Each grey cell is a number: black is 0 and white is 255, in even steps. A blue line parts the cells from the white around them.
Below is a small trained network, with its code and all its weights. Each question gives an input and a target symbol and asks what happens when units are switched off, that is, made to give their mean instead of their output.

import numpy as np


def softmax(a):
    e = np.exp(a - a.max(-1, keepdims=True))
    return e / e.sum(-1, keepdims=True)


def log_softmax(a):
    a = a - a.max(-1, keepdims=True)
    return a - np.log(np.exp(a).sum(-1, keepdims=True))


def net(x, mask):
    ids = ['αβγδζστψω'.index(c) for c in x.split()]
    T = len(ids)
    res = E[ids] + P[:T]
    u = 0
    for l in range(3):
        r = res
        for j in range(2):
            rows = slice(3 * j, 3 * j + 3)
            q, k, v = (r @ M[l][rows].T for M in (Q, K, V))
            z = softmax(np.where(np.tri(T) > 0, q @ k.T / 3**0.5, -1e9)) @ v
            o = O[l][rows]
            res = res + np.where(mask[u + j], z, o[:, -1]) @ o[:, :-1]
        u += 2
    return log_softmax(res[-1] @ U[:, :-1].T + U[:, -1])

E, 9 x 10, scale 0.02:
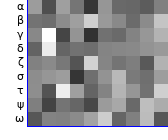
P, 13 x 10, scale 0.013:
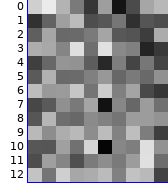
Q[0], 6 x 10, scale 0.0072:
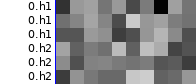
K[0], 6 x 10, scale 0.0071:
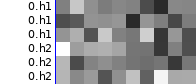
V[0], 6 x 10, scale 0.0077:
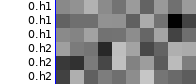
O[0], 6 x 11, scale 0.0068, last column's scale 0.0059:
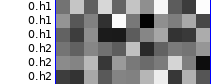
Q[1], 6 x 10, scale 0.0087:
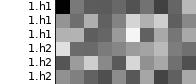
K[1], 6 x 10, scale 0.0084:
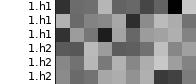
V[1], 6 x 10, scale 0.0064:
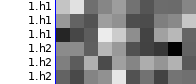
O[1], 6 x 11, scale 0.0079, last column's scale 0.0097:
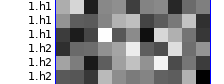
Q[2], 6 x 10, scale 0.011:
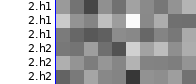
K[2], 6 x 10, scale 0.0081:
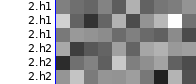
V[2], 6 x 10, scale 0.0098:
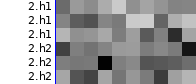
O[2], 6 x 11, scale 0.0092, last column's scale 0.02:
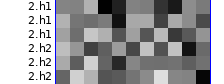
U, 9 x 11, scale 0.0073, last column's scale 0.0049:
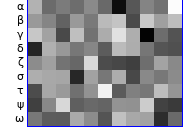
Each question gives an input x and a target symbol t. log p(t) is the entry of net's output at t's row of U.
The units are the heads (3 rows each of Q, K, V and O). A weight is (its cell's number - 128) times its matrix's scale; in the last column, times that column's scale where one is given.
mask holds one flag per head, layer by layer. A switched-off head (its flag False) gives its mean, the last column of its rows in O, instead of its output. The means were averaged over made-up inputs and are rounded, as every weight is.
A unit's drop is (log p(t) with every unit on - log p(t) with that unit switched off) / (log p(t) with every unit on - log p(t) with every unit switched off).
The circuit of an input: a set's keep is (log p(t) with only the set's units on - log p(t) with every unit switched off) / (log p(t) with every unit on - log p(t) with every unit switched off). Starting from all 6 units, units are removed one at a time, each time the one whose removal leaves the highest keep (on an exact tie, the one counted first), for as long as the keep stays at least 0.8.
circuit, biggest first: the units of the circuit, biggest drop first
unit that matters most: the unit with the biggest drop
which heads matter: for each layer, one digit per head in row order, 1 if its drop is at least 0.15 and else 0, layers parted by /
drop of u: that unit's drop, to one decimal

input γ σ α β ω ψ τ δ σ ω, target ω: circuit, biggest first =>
(1.h1, 2.h2)
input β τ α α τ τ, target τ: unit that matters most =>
1.h1
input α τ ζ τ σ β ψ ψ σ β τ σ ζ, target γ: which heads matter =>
01 / 01 / 00
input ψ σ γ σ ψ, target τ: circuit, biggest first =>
(2.h2, 1.h2, 0.h1)
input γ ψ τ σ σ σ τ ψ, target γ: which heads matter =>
10 / 10 / 00
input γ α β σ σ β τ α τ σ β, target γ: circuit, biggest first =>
(0.h1, 1.h1, 0.h2)
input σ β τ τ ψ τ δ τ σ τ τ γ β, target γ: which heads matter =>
00 / 01 / 10
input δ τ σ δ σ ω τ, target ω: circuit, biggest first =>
(1.h1, 2.h2, 0.h2)
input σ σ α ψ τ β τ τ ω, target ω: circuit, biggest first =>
(1.h2, 1.h1)
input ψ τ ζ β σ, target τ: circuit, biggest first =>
(2.h2, 1.h2)
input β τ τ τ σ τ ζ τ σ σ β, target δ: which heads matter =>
11 / 00 / 01
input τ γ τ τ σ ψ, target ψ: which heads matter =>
01 / 01 / 01
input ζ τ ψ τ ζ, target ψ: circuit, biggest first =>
(2.h2, 0.h2)
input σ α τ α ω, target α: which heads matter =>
10 / 11 / 01
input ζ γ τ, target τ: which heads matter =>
01 / 11 / 01
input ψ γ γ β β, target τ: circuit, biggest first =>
(2.h2, 1.h2, 0.h2, 0.h1)
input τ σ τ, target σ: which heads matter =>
11 / 11 / 01
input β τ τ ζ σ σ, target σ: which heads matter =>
00 / 10 / 01
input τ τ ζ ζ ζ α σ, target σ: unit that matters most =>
2.h2
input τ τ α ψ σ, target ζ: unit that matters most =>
0.h1
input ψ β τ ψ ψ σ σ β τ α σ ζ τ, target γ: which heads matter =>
11 / 01 / 00
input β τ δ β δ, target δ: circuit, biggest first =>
(2.h2, 0.h1)
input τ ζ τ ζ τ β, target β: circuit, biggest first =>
(1.h2, 0.h2, 2.h1)
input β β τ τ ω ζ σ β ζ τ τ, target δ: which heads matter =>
11 / 10 / 01
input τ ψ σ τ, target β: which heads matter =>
01 / 00 / 10
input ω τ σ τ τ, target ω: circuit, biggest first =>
(2.h2, 0.h1, 1.h1)
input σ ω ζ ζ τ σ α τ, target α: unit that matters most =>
2.h2
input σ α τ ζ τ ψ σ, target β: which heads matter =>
01 / 00 / 10
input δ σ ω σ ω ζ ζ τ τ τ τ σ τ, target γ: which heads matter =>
00 / 01 / 00
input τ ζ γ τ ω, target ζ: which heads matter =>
11 / 11 / 01
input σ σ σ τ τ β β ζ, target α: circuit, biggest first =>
(2.h2, 1.h1)
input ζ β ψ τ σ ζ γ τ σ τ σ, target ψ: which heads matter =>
01 / 10 / 01
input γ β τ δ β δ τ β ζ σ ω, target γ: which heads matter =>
10 / 11 / 00
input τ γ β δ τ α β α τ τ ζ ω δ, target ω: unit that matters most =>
1.h1
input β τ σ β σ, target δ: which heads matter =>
11 / 00 / 01
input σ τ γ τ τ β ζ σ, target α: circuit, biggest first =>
(2.h2, 1.h1, 0.h1)
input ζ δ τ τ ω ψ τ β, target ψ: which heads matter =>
01 / 00 / 01
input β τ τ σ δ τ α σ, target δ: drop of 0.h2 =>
0.2
